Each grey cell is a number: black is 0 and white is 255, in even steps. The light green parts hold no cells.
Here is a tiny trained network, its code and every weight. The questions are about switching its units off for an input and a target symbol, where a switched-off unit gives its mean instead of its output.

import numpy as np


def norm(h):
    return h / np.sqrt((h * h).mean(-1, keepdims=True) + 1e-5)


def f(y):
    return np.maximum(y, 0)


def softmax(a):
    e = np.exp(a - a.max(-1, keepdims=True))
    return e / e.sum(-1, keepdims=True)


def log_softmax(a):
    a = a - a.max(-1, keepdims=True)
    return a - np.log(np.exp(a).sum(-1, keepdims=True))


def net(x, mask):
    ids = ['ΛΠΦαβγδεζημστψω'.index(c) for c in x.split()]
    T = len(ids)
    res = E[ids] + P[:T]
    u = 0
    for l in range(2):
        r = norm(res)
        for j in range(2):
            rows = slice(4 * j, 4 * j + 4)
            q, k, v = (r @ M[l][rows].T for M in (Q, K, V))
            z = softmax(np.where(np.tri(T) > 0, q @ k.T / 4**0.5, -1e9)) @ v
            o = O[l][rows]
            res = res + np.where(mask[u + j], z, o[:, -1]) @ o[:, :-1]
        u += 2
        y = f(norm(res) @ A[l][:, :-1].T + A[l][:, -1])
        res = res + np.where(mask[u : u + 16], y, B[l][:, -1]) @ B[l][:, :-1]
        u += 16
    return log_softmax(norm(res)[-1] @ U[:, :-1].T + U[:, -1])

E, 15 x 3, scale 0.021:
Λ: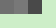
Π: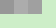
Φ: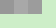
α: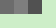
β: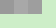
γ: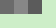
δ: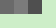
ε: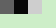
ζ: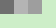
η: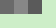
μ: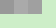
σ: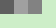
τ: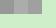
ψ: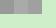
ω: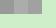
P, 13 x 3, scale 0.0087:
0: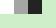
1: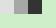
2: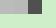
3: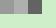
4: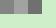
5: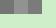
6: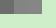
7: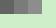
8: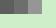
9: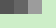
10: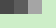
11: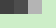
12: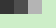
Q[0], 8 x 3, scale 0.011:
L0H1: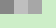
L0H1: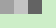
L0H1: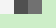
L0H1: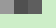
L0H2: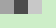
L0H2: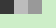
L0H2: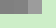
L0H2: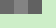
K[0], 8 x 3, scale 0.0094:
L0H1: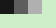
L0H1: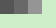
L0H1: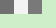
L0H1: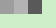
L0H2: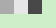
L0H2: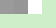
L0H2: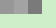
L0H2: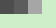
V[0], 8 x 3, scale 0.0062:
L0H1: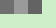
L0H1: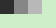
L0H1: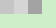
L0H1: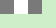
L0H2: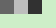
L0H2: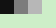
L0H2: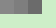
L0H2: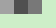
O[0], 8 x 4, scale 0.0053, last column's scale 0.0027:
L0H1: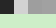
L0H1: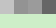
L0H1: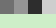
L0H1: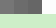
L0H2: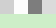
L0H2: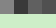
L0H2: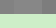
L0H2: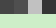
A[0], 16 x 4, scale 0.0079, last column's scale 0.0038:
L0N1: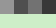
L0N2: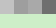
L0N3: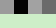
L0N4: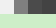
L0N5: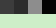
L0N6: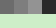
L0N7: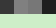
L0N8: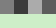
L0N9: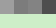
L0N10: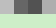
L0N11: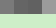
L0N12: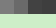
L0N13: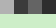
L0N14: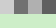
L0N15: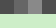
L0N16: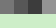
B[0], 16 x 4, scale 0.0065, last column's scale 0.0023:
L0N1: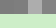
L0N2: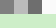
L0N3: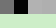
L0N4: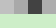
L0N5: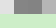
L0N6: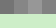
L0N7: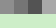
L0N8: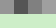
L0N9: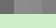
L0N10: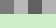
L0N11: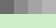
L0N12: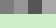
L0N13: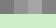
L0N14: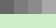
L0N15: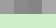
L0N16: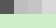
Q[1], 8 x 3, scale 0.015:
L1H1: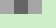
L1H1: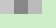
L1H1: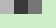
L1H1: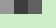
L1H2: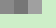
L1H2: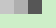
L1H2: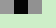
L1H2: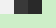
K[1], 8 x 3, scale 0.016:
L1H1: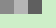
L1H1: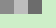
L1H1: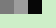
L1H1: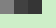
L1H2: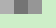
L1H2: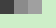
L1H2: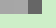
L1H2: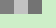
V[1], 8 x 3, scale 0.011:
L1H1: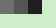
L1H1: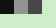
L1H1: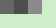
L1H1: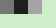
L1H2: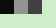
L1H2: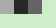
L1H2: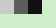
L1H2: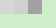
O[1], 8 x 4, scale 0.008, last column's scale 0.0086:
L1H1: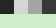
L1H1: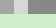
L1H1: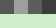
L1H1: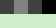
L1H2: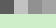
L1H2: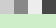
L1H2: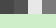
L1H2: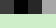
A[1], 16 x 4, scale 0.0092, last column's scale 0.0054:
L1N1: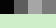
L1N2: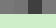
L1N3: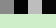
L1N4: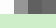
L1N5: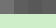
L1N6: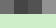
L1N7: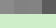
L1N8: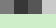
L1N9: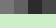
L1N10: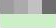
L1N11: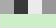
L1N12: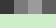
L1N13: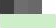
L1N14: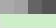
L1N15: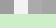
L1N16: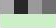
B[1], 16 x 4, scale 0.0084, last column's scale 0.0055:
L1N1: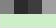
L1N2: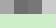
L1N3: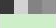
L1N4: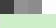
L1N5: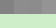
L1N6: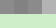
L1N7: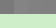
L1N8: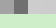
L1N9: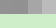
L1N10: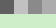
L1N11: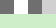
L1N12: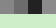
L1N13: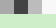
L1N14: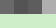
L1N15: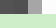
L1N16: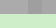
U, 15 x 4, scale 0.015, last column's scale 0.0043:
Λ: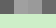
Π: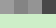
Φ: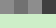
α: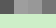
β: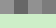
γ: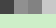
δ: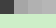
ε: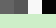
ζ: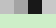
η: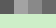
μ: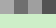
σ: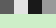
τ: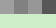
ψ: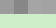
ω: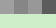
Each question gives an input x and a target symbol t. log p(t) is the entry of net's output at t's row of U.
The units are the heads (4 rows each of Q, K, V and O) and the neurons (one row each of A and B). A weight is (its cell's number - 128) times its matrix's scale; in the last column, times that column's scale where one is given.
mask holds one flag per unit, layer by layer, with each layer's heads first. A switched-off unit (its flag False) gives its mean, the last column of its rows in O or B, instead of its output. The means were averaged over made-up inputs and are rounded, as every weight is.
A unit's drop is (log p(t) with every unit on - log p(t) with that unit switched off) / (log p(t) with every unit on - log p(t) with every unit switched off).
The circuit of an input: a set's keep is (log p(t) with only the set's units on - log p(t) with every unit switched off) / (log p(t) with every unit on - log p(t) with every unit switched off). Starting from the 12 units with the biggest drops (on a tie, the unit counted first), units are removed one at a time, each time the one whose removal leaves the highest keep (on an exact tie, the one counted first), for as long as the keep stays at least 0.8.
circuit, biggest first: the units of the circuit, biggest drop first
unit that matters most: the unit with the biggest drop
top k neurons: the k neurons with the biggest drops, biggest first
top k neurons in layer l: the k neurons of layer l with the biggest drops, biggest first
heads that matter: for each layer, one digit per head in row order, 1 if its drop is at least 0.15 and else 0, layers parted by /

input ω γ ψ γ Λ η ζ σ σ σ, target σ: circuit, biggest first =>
(L1H2; L0H2)
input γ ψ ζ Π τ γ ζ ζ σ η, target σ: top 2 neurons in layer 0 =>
(L0N16; L0N5)
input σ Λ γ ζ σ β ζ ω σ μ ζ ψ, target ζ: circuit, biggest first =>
(L1H2)
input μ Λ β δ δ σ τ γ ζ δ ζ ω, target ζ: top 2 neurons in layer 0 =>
(L0N16; L0N2)
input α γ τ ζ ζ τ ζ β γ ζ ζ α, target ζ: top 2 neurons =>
(L1N15; L0N5)
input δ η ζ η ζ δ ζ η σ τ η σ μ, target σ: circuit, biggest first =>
(L1H2; L0N16)
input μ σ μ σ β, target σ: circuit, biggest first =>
(L0H1; L1H2)
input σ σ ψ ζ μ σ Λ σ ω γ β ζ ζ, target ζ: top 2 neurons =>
(L0N16; L1N15)
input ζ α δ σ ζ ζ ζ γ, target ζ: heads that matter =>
11 / 11
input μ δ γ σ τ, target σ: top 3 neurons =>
(L1N13; L1N8; L0N4)
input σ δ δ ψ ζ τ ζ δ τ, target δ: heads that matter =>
10 / 01
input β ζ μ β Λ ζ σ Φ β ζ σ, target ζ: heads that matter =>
00 / 01
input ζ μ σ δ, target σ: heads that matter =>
11 / 10
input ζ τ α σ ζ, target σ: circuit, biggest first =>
(L1H2)
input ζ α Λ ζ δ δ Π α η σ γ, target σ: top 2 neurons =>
(L0N16; L1N8)
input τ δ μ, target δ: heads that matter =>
10 / 11
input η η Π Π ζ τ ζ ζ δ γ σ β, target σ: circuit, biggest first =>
(L0N16; L1H2)
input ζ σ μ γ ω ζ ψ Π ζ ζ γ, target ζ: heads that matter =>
00 / 11
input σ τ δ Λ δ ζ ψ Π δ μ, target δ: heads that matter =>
10 / 01
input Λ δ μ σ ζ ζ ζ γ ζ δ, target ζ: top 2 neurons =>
(L1N4; L0N12)
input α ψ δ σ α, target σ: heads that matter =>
11 / 11
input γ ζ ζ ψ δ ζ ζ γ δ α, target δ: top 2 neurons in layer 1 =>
(L1N15; L1N11)
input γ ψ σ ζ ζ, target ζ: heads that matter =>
11 / 01
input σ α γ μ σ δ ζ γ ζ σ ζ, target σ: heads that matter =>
00 / 01
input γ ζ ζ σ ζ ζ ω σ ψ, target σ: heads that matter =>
10 / 01
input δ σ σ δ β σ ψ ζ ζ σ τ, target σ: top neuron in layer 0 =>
(L0N2)
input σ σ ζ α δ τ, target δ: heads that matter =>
10 / 11
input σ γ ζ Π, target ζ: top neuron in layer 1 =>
(L1N11)
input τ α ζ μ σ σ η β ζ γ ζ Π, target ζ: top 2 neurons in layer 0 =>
(L0N2; L0N5)
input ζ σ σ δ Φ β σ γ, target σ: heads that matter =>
11 / 11
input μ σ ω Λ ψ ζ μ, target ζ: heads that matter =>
10 / 01
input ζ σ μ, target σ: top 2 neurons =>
(L1N13; L1N4)
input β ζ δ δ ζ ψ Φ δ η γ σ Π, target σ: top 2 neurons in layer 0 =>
(L0N2; L0N16)
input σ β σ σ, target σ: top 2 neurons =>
(L1N8; L1N4)
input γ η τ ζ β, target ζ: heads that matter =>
10 / 01
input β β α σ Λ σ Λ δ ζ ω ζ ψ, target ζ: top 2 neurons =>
(L0N2; L1N15)
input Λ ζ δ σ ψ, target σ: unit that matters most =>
L0H1
